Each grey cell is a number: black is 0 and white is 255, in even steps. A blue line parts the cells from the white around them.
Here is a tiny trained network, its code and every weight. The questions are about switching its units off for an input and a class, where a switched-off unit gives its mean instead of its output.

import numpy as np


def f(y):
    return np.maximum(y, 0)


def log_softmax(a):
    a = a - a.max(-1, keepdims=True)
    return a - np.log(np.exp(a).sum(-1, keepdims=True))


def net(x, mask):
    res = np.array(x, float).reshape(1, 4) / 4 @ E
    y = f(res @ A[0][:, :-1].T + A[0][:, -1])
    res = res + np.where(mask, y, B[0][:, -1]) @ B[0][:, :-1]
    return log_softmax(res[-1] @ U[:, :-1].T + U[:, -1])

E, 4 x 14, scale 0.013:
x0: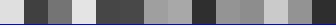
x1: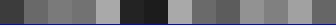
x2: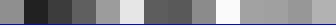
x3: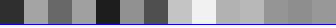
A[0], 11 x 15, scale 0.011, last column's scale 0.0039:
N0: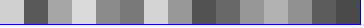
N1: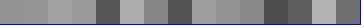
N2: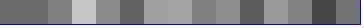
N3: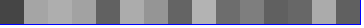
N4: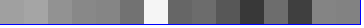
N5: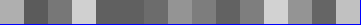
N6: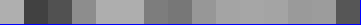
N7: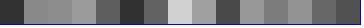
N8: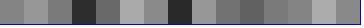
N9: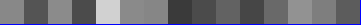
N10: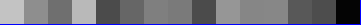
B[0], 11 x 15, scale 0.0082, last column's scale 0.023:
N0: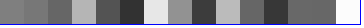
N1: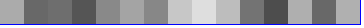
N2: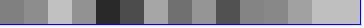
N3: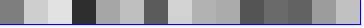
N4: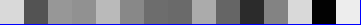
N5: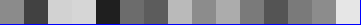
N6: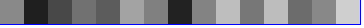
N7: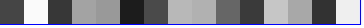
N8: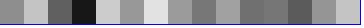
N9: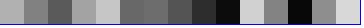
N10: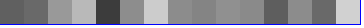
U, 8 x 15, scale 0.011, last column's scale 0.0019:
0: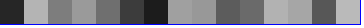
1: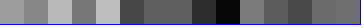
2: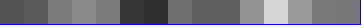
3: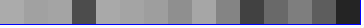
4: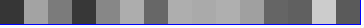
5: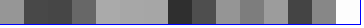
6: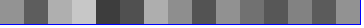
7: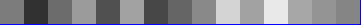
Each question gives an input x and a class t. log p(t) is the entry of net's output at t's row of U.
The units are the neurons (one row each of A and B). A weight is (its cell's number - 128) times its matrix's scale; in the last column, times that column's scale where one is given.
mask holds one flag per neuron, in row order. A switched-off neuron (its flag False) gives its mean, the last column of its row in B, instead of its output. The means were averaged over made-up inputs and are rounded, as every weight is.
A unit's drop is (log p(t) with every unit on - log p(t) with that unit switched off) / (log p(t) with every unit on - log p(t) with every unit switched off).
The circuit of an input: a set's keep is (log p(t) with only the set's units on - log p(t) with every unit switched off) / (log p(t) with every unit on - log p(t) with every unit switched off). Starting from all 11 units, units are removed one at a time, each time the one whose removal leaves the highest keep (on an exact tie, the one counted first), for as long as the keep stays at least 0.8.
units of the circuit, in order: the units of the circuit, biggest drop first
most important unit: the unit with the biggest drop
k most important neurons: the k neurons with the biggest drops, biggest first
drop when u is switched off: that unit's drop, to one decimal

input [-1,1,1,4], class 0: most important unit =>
N8
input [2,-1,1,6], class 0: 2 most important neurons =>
(N0 N6)
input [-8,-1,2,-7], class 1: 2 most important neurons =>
(N9 N6)
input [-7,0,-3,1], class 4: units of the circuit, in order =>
(N4 N3)
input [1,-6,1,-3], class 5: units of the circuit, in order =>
(N5 N7)
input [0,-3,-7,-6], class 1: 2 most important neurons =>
(N9 N5)
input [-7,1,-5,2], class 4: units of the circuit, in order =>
(N3 N4)
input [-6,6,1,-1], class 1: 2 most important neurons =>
(N9 N1)
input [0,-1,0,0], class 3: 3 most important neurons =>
(N7 N9 N0)
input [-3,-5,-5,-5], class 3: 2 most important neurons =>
(N4 N8)
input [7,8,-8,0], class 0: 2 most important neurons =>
(N7 N6)
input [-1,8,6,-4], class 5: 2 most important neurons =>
(N6 N7)
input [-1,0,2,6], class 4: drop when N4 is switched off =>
0.3
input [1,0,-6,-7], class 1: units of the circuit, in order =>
(N9)
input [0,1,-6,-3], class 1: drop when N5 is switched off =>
0.2
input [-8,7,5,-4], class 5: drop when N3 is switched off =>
0.2
